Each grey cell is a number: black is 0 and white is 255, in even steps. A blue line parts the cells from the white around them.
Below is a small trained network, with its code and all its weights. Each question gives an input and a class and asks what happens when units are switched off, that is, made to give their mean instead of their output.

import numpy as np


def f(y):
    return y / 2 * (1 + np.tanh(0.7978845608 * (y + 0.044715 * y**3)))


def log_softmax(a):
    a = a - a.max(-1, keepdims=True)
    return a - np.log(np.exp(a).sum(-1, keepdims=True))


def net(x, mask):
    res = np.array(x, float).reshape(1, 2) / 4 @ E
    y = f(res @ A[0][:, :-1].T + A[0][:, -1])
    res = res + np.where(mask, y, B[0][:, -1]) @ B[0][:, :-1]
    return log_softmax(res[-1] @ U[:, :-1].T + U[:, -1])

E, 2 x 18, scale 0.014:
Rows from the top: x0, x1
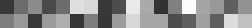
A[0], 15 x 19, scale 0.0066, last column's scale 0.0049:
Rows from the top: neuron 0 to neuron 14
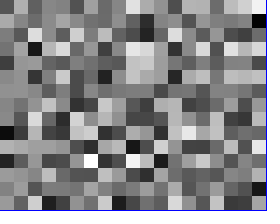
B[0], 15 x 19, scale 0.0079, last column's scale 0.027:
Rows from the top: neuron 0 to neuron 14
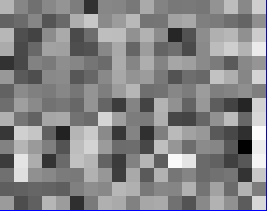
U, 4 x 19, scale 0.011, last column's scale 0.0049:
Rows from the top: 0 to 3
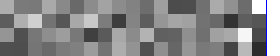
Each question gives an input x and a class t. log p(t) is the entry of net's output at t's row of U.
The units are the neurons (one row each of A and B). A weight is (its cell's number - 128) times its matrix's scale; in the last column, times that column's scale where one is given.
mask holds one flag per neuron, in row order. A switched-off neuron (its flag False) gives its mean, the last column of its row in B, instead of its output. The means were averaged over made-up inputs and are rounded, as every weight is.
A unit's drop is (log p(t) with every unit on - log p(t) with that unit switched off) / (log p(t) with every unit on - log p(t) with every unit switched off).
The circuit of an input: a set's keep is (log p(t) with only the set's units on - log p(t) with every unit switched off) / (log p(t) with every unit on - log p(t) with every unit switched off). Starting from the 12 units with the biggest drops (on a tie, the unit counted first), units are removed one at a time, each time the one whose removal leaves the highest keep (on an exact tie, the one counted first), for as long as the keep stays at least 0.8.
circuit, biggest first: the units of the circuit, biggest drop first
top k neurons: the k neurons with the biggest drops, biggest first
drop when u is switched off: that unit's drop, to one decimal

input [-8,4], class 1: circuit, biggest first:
[neuron 10]
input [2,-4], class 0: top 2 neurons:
[neuron 2; neuron 8]
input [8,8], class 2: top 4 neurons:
[neuron 3; neuron 5; neuron 0; neuron 10]
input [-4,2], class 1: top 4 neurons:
[neuron 2; neuron 8; neuron 14; neuron 10]
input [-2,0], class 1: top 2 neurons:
[neuron 3; neuron 2]
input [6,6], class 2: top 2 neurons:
[neuron 3; neuron 5]
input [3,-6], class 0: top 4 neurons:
[neuron 2; neuron 8; neuron 14; neuron 10]
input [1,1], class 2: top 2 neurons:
[neuron 9; neuron 10]
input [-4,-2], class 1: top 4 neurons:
[neuron 3; neuron 5; neuron 10; neuron 7]
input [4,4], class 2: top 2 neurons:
[neuron 3; neuron 10]
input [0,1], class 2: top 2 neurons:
[neuron 9; neuron 10]
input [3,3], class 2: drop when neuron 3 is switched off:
0.1
